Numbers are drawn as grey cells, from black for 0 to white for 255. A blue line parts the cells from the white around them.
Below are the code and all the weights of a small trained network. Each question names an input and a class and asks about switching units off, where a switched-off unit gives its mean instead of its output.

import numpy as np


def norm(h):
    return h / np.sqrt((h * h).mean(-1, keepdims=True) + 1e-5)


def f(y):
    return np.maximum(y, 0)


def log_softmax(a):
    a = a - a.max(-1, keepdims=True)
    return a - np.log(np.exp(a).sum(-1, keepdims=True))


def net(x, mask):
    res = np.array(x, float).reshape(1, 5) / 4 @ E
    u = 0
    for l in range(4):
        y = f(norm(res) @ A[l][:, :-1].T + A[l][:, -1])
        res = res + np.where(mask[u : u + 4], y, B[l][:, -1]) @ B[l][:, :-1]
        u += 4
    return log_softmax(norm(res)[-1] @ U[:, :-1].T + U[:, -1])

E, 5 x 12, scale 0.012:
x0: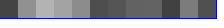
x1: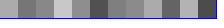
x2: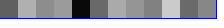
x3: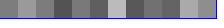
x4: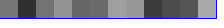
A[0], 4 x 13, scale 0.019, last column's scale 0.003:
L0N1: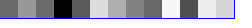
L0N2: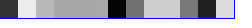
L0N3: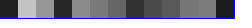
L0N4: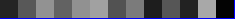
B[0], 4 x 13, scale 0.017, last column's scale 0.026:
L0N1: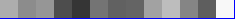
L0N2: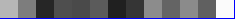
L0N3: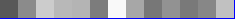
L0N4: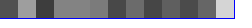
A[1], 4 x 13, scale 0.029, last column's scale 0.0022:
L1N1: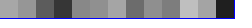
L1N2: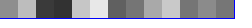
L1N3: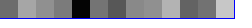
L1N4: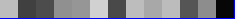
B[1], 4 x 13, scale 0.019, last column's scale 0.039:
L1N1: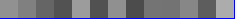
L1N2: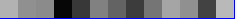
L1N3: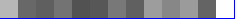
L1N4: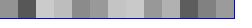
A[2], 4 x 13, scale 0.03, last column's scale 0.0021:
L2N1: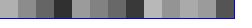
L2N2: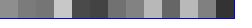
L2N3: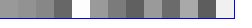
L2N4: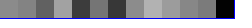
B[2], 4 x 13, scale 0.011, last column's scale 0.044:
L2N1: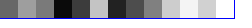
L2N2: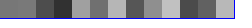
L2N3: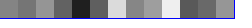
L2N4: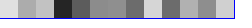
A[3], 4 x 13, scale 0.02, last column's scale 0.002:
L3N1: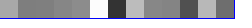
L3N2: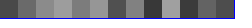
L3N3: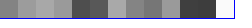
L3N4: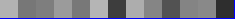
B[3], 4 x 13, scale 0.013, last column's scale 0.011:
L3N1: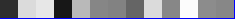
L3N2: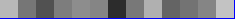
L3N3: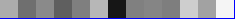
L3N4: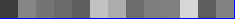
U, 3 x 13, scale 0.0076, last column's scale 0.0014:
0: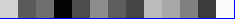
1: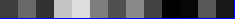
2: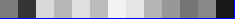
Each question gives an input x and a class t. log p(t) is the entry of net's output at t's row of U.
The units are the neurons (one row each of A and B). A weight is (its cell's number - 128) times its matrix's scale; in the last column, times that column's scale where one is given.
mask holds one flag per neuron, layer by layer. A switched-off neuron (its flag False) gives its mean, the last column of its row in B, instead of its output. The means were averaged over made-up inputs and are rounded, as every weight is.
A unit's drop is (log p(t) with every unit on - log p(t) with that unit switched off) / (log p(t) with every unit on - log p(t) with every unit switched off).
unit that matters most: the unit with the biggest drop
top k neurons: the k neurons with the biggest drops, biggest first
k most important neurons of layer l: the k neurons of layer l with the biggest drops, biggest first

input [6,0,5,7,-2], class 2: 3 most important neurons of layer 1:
(L1N3, L1N2, L1N1)
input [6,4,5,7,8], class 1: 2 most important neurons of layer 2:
(L2N4, L2N1)
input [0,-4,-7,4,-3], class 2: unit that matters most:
L0N3
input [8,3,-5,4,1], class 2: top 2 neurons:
(L0N2, L0N3)
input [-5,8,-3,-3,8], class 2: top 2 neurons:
(L0N2, L0N1)
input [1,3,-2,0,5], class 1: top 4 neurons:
(L0N1, L1N3, L0N2, L1N2)
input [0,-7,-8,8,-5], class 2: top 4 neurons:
(L0N3, L0N2, L1N3, L1N2)
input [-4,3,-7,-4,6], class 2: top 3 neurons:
(L0N2, L0N1, L1N4)
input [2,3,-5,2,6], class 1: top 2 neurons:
(L0N1, L1N3)
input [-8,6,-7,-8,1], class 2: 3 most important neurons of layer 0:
(L0N2, L0N1, L0N4)
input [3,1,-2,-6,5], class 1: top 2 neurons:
(L0N1, L0N2)
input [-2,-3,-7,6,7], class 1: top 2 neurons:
(L0N2, L1N3)
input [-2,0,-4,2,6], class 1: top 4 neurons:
(L0N1, L1N3, L0N2, L2N1)
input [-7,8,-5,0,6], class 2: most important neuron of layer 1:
(L1N4)
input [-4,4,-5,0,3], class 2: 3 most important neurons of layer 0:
(L0N2, L0N1, L0N4)
